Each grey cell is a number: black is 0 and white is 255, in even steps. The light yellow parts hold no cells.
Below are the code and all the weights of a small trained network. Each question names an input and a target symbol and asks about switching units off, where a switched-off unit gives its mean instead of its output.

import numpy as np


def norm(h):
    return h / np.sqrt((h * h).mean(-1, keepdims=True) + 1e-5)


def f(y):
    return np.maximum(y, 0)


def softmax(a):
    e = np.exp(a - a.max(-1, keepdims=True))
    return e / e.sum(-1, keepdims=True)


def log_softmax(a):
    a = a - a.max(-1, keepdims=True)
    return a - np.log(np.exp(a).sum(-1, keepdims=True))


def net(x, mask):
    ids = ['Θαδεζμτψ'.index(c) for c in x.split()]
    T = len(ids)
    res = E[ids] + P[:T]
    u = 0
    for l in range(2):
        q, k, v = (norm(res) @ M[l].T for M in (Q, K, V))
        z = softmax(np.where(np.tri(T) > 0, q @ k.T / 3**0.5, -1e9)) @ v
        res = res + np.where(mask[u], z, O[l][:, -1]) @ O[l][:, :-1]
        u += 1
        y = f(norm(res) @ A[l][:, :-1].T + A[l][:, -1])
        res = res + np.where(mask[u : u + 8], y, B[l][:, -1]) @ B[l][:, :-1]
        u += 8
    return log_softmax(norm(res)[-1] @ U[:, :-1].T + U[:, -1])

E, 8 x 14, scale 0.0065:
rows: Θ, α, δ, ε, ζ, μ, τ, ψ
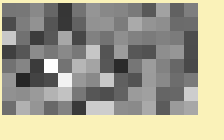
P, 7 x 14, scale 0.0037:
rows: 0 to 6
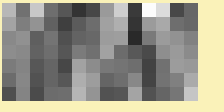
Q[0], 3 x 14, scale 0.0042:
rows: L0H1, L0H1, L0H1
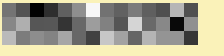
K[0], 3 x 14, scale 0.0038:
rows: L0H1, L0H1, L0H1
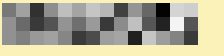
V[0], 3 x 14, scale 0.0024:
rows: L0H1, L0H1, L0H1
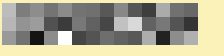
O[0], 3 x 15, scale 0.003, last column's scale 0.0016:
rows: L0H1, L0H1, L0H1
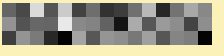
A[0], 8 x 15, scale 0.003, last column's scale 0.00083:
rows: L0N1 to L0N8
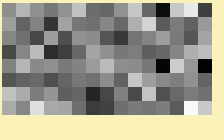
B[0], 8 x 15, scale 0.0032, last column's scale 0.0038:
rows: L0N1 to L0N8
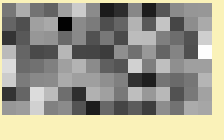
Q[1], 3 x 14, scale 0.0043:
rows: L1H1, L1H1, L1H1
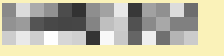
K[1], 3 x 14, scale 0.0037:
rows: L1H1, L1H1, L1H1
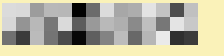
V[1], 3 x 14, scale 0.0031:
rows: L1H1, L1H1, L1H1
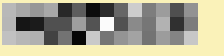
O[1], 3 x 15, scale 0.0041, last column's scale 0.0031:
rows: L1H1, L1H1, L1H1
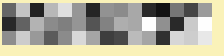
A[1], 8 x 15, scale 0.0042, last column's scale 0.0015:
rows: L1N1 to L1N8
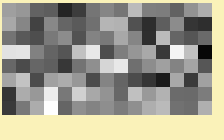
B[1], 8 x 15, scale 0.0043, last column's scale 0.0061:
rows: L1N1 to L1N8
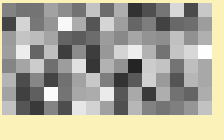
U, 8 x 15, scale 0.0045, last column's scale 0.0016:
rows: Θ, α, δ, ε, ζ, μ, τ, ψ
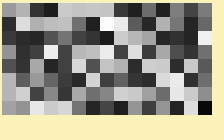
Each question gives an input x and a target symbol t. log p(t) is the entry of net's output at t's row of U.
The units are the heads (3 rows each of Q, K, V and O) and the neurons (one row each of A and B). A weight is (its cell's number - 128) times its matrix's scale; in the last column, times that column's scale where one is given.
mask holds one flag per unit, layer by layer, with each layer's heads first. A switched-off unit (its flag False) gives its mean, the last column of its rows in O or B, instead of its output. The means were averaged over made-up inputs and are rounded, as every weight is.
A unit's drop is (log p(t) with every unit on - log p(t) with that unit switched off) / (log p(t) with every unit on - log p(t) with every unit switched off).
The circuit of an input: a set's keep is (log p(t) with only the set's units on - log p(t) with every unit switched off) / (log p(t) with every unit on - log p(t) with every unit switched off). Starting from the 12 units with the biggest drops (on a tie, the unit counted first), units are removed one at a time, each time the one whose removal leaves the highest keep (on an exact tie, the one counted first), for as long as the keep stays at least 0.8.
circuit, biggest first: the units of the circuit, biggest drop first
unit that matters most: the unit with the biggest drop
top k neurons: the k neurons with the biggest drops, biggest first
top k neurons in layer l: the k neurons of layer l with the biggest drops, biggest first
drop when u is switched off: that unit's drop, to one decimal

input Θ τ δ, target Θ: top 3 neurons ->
(L1N6; L1N2; L1N4)
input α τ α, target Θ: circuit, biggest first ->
(L1H1; L1N6)
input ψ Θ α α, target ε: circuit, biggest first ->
(L0H1; L1N4)
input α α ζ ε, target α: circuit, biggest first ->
(L1H1; L1N2)
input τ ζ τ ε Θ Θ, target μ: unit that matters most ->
L0N7
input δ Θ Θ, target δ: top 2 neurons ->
(L1N4; L1N5)
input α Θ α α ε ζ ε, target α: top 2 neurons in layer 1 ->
(L1N2; L1N3)
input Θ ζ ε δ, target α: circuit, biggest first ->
(L1H1; L1N2)
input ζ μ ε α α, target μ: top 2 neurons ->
(L0N4; L1N4)
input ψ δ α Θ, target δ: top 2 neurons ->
(L0N4; L1N4)
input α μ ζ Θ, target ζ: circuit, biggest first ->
(L1H1; L1N5)
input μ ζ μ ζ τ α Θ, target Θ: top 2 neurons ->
(L0N1; L1N6)
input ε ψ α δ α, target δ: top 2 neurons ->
(L0N4; L1N4)
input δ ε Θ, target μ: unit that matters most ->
L0H1
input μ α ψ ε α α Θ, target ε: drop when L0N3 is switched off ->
0.1
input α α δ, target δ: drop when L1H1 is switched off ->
0.9
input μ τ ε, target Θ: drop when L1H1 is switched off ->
0.8
